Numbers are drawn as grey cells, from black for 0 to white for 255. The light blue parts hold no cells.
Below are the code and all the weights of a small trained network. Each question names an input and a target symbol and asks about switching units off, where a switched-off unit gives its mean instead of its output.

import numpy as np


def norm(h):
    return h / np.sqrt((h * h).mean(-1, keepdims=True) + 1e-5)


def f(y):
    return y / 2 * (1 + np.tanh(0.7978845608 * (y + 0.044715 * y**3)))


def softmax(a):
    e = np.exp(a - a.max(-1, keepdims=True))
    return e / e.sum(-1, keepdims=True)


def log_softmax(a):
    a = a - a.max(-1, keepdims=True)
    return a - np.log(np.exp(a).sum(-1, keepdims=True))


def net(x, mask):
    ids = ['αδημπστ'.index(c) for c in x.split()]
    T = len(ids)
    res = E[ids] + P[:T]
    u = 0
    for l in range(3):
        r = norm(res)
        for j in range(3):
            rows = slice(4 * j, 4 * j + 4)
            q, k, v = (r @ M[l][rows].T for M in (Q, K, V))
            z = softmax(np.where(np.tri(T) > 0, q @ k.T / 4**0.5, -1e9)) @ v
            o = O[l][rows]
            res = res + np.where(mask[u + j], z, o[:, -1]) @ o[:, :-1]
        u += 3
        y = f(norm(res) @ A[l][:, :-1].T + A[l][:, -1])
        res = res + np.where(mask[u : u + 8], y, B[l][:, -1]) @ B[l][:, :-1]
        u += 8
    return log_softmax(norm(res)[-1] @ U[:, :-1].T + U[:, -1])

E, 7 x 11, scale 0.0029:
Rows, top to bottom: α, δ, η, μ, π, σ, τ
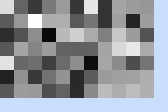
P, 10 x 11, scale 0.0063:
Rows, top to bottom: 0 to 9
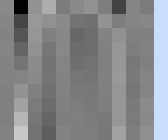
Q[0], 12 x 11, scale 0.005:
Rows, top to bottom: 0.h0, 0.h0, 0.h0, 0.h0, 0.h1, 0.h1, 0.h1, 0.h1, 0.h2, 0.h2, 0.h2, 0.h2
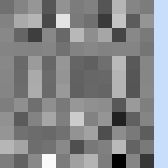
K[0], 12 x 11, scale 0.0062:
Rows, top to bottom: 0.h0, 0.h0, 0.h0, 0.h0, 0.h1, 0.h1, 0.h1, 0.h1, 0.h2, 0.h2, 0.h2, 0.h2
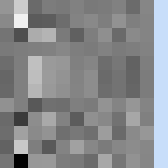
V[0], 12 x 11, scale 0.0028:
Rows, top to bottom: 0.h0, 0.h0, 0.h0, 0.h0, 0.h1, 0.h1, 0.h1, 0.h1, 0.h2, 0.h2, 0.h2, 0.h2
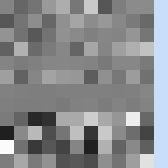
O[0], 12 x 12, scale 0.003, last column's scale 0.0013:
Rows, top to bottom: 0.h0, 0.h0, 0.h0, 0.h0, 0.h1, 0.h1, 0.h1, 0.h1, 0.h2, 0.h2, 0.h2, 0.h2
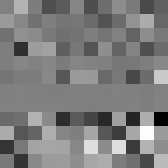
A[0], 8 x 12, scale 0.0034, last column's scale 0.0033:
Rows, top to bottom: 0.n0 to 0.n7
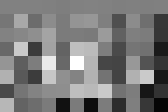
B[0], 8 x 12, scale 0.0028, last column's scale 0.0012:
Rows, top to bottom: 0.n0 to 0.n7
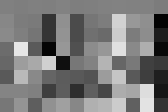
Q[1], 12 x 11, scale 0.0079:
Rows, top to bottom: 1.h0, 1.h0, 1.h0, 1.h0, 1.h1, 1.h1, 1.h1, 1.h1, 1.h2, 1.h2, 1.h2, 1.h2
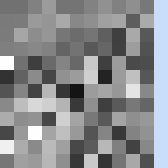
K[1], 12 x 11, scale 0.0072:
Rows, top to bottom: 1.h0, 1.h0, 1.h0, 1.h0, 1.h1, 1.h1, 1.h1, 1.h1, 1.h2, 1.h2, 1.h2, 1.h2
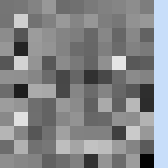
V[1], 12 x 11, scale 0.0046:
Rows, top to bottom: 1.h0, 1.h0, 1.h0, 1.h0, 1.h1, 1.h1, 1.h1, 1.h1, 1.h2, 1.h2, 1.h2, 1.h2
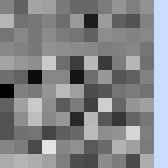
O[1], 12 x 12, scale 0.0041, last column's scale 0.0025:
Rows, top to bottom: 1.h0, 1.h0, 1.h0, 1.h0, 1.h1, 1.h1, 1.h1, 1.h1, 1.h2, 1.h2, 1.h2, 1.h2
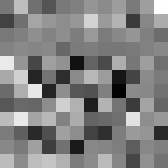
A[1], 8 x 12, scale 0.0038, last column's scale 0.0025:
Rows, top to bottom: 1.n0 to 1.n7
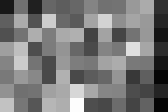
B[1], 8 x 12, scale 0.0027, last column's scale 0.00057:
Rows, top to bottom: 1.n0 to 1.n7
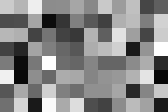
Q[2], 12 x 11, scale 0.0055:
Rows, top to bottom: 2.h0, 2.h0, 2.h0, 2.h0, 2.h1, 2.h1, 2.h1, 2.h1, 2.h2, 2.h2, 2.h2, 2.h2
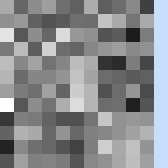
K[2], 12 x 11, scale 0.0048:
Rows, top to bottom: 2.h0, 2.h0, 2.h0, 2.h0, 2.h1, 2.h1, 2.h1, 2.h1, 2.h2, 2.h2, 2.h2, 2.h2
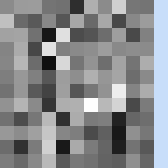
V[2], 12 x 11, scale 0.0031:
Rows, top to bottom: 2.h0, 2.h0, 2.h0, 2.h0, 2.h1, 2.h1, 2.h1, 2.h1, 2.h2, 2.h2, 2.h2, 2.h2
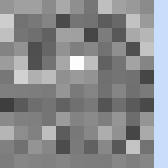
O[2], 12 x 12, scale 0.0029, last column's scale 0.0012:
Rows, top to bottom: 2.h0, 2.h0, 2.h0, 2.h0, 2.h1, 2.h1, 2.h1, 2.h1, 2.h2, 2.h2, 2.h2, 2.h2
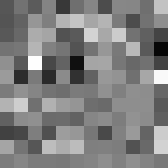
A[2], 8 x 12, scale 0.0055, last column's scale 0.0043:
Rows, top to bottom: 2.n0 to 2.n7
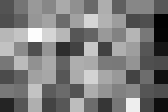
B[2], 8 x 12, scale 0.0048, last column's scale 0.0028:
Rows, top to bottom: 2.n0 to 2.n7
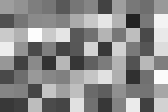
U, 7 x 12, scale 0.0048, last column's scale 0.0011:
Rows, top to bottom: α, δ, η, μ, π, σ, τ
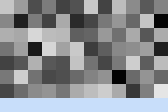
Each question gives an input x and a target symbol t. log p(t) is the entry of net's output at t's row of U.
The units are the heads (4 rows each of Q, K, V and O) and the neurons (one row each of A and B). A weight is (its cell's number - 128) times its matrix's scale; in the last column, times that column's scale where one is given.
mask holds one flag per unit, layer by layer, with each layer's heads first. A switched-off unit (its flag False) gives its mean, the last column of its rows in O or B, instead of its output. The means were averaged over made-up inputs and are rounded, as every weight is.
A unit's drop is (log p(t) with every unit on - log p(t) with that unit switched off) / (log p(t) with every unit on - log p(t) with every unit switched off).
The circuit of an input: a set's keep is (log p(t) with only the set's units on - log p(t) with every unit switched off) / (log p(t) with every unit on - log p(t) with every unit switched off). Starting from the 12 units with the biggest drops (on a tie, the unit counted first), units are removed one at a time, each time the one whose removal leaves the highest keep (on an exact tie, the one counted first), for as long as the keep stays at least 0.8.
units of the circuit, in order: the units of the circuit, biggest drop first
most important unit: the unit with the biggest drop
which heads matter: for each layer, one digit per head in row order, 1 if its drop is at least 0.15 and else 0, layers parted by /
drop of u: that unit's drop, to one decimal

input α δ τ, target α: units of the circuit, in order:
(1.h1)
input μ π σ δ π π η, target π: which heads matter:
001 / 000 / 000
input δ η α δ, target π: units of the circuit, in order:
(1.h2, 2.n7)
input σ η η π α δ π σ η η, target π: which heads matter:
001 / 010 / 000
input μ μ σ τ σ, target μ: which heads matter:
000 / 000 / 010
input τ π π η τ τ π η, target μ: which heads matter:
001 / 000 / 000
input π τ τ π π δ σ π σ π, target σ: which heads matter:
000 / 010 / 000
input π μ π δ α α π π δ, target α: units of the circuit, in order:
(0.h2, 1.h1)
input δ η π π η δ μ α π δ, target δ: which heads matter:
001 / 001 / 000
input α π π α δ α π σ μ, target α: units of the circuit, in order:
(1.h1, 2.n3)
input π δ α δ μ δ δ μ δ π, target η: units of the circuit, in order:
(1.h2, 2.n2)
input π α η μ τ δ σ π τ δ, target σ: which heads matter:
001 / 010 / 000
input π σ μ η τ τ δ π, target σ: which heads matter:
101 / 010 / 000
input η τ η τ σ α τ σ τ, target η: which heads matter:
000 / 010 / 001
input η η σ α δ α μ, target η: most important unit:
2.h2
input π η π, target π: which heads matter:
000 / 010 / 000
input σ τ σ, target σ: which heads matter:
000 / 010 / 000
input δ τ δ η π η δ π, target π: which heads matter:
001 / 010 / 000
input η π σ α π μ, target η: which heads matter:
000 / 000 / 000
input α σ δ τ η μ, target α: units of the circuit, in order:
(1.h1)
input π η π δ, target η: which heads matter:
001 / 000 / 000
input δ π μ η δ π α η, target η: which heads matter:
001 / 001 / 000
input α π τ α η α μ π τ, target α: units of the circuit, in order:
(1.h1, 2.n3)
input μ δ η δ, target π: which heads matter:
000 / 011 / 000
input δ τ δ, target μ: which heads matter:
000 / 010 / 000
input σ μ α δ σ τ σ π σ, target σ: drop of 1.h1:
1.1
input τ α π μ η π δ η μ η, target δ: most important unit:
0.h2
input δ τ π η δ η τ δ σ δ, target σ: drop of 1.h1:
1.1
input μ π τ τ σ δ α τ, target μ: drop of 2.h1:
0.7
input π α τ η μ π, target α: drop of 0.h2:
1.7
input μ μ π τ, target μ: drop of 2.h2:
0.0
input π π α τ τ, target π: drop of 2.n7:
0.1
